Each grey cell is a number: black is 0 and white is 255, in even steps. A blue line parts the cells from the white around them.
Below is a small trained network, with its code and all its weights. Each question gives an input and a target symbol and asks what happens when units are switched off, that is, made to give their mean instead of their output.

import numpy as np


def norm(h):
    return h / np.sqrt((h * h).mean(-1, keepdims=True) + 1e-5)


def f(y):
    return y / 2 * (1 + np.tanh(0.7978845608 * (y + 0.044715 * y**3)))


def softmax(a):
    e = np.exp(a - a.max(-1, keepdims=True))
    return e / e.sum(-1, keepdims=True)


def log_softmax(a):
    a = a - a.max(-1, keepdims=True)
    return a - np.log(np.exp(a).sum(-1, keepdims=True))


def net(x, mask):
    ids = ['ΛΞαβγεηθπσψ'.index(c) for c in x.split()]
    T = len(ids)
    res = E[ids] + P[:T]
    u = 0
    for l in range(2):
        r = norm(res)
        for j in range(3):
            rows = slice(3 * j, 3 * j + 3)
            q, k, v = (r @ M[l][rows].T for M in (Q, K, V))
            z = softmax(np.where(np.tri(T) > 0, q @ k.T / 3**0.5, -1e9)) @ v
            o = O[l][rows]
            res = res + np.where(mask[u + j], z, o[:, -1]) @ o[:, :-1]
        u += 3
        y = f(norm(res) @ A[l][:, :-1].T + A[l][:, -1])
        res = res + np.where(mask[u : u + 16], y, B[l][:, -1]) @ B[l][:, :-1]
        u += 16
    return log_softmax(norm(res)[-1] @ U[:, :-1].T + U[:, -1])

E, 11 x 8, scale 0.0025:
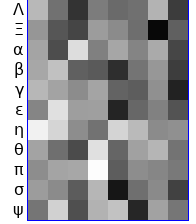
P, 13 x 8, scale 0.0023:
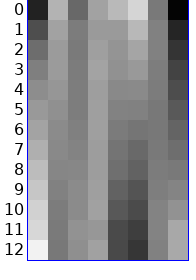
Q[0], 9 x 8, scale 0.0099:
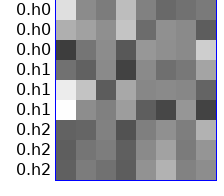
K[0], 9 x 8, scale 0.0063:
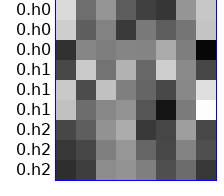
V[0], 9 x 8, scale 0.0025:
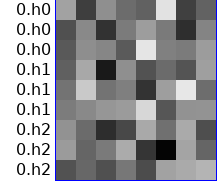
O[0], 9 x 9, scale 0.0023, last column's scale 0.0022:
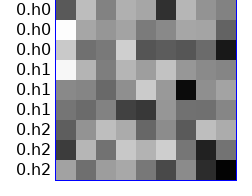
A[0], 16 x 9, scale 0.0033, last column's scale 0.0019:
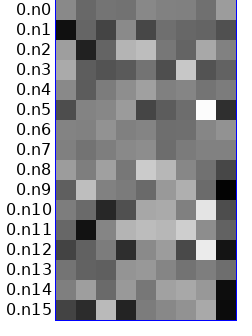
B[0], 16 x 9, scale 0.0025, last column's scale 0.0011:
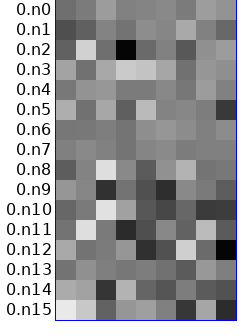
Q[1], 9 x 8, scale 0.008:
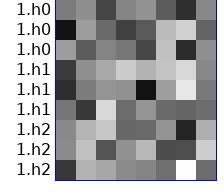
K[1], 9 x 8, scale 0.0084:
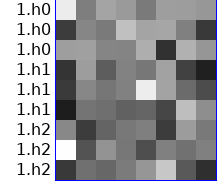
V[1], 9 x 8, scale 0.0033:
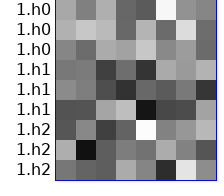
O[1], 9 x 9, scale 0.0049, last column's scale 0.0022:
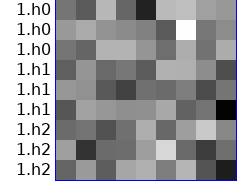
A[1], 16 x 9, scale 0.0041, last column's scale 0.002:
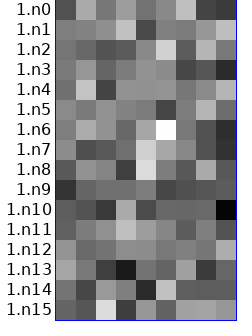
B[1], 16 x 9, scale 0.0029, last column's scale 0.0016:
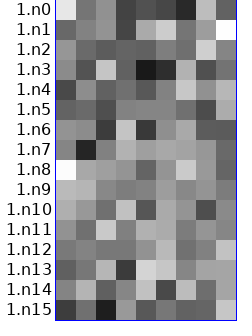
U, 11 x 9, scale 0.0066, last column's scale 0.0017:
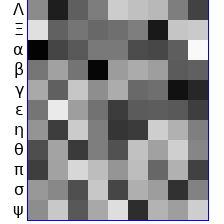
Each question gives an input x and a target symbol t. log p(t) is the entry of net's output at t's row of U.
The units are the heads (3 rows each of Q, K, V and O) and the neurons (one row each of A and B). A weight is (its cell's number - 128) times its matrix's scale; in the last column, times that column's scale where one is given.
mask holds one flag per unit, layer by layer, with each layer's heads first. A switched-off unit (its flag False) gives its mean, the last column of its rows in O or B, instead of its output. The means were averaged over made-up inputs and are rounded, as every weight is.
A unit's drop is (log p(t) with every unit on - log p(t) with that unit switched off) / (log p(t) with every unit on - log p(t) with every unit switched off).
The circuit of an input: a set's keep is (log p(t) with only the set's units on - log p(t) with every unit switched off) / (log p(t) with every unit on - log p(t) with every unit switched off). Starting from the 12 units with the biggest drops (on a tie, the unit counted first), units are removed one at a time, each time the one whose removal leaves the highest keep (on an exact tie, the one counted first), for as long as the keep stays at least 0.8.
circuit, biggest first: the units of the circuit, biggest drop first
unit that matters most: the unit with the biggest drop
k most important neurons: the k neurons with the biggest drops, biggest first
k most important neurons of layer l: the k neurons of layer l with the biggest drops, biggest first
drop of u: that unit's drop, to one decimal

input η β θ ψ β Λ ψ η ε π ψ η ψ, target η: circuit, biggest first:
(1.h0, 0.h0)
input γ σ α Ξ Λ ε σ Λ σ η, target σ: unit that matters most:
0.n8
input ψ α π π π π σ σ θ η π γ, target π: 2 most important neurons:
(0.n3, 0.n2)
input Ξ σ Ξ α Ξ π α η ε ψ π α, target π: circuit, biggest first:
(1.h1, 0.n15, 0.h0)
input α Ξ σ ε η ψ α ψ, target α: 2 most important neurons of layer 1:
(1.n15, 1.n5)
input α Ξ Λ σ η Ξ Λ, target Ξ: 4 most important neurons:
(0.n2, 0.n10, 0.n3, 0.n15)
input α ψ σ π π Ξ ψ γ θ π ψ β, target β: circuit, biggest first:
(0.h2, 1.n13)
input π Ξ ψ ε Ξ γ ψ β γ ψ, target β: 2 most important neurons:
(1.n13, 0.n3)
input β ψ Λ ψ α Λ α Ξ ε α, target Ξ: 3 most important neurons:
(0.n15, 1.n8, 0.n3)
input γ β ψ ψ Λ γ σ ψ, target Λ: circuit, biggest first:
(1.h2, 0.h0, 1.n7)
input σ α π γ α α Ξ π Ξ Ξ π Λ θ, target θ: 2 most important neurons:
(0.n11, 0.n2)
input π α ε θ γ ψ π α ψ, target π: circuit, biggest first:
(0.h0, 1.h1)
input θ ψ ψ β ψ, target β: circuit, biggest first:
(1.h1, 1.n13, 0.h0)
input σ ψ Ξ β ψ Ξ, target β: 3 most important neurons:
(1.n13, 0.n2, 0.n9)
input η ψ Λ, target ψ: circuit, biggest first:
(1.h2)
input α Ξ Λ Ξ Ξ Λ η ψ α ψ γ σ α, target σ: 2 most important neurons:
(0.n15, 1.n6)
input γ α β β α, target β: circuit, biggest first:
(1.h1, 0.n11)
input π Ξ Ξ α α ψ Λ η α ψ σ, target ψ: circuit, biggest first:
(1.h0, 1.h2)
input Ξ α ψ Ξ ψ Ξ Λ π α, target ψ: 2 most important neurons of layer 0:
(0.n11, 0.n15)
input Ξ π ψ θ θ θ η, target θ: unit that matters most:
1.n15
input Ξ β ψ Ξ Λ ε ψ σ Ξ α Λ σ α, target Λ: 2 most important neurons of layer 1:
(1.n7, 1.n10)
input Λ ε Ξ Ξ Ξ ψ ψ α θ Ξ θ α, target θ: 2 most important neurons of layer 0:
(0.n11, 0.n15)
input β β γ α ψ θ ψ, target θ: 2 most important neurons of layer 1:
(1.n4, 1.n14)
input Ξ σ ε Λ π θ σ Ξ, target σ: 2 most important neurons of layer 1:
(1.n6, 1.n3)
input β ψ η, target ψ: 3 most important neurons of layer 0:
(0.n8, 0.n2, 0.n11)
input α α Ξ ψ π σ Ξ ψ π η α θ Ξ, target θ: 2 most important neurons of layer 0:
(0.n2, 0.n5)
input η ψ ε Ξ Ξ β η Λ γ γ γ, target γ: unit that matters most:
1.h2
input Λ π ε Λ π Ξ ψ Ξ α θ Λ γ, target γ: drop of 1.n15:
0.1
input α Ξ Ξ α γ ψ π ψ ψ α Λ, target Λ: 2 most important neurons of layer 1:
(1.n7, 1.n0)
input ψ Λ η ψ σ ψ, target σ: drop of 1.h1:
0.3
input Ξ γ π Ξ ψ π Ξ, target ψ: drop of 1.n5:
0.0
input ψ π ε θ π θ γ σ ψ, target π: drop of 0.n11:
0.1
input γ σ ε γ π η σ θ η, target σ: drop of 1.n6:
0.6
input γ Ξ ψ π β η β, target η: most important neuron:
(0.n8)
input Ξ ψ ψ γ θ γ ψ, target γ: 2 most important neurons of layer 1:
(1.n3, 1.n15)
